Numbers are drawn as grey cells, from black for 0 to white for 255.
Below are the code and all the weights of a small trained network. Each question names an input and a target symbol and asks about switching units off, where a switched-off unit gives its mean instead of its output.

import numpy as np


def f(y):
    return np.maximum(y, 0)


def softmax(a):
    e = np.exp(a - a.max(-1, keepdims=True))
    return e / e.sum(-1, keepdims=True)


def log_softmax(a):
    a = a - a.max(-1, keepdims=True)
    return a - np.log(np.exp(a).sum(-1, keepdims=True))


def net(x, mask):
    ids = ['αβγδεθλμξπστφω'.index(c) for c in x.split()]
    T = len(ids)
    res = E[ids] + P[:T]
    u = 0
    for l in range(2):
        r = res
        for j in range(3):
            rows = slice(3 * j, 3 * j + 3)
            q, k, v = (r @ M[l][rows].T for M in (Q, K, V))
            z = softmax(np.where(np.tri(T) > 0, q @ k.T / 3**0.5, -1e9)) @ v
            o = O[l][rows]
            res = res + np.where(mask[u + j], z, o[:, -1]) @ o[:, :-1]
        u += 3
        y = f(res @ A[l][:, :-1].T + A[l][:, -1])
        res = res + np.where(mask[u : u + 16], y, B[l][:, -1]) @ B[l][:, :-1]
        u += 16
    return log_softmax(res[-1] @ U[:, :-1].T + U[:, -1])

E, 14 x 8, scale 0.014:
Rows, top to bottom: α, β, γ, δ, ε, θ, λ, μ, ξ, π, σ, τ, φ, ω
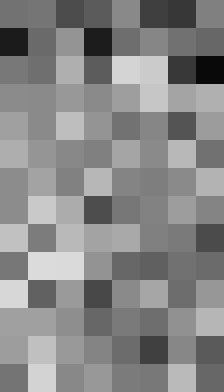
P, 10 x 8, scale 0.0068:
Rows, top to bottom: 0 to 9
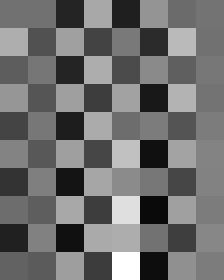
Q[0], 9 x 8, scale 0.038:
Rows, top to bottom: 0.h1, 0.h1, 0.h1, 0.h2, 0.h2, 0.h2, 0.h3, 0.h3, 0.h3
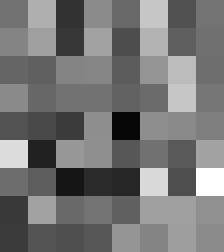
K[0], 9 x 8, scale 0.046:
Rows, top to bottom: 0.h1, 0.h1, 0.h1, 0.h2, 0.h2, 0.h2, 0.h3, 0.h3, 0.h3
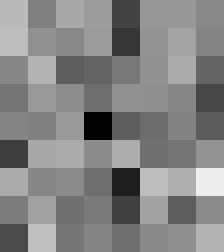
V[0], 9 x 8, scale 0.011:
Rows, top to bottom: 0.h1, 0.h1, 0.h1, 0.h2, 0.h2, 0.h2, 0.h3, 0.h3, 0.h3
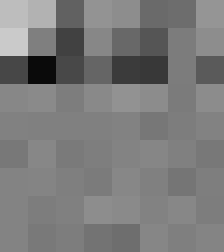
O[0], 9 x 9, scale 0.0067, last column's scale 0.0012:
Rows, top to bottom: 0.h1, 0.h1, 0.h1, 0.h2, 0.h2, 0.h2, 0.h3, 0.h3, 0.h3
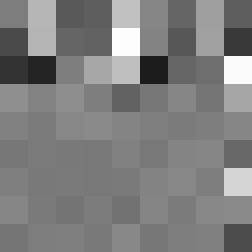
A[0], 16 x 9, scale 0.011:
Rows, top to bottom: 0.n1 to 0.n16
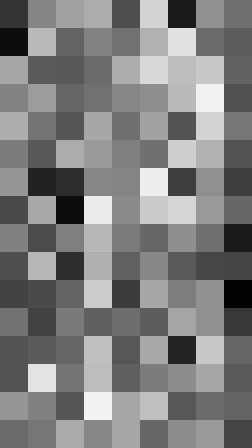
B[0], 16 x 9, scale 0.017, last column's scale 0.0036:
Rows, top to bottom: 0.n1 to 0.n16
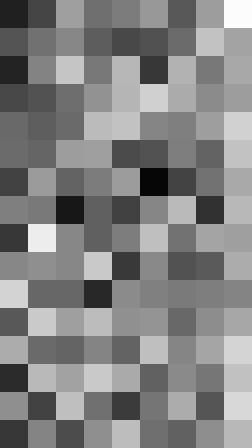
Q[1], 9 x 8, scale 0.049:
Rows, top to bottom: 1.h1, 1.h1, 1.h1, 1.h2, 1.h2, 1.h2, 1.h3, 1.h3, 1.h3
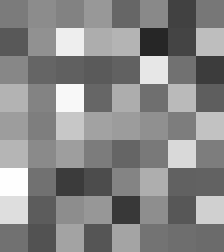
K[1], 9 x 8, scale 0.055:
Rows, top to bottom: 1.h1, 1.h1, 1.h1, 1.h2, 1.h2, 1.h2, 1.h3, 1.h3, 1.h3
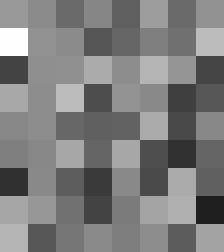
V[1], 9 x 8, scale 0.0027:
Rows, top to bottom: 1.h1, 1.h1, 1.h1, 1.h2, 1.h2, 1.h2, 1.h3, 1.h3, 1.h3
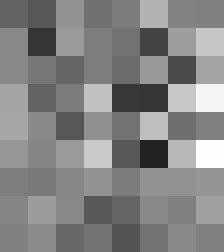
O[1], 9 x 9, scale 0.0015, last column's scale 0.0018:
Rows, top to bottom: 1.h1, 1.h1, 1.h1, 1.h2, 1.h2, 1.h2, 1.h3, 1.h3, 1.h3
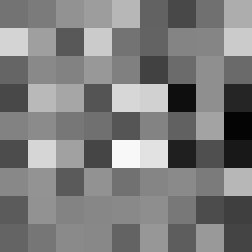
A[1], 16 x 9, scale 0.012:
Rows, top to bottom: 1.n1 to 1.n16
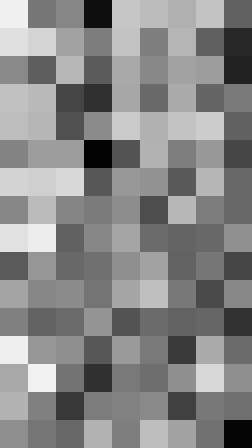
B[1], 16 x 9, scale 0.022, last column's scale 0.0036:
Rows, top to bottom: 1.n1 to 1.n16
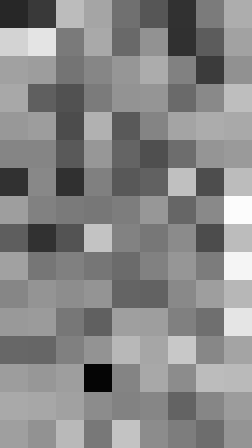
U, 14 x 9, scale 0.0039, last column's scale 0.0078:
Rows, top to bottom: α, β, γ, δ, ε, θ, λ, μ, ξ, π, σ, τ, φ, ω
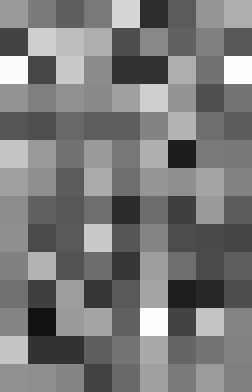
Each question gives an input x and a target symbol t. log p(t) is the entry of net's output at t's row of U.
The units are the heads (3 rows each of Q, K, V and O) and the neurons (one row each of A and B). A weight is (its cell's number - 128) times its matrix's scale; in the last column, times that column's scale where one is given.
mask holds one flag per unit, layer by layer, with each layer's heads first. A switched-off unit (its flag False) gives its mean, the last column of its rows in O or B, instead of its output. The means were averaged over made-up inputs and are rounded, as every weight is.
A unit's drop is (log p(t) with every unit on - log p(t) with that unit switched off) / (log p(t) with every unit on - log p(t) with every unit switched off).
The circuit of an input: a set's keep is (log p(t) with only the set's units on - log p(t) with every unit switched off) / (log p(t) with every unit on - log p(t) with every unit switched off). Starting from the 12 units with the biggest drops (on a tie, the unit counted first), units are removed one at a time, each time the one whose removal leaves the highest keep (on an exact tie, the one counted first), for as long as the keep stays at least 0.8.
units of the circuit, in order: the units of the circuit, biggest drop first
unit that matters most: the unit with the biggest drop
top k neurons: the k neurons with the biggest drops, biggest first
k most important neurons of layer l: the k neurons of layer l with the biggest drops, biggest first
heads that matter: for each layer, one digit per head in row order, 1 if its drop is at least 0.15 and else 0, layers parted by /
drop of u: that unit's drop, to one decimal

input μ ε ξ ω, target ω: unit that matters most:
0.n2
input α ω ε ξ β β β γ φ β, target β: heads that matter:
100 / 000
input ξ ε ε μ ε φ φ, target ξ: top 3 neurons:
1.n9; 0.n10; 0.n1
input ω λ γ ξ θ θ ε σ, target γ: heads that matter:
100 / 010
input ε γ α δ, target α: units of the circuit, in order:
0.h1; 0.n16
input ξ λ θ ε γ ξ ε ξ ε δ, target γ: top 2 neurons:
0.n6; 0.n1
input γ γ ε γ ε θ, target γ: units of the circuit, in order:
0.h1; 0.n6
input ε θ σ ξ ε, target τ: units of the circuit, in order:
0.n1; 0.n13
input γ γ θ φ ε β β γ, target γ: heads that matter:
100 / 000
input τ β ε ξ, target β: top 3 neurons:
0.n9; 0.n12; 0.n6
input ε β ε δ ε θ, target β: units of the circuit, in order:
0.h1; 0.n9; 0.n12
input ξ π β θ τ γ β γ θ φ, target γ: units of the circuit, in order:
0.h1; 0.n1
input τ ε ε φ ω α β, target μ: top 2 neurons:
1.n6; 0.n2
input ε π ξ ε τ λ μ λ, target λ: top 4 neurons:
1.n5; 0.n4; 0.n1; 0.n15
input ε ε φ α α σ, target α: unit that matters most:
0.h1
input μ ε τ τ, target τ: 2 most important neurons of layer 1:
1.n1; 1.n5
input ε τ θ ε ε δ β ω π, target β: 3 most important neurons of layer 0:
0.n14; 0.n10; 0.n1
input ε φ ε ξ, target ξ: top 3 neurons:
0.n1; 1.n9; 1.n1
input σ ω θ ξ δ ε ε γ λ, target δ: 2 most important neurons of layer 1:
1.n16; 1.n12
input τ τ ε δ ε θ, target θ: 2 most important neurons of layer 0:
0.n1; 0.n3
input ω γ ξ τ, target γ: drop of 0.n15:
-0.1
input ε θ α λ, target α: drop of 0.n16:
0.2
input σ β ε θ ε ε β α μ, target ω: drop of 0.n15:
0.2
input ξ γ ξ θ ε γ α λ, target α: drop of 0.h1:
0.9
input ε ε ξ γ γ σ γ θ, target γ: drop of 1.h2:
0.1
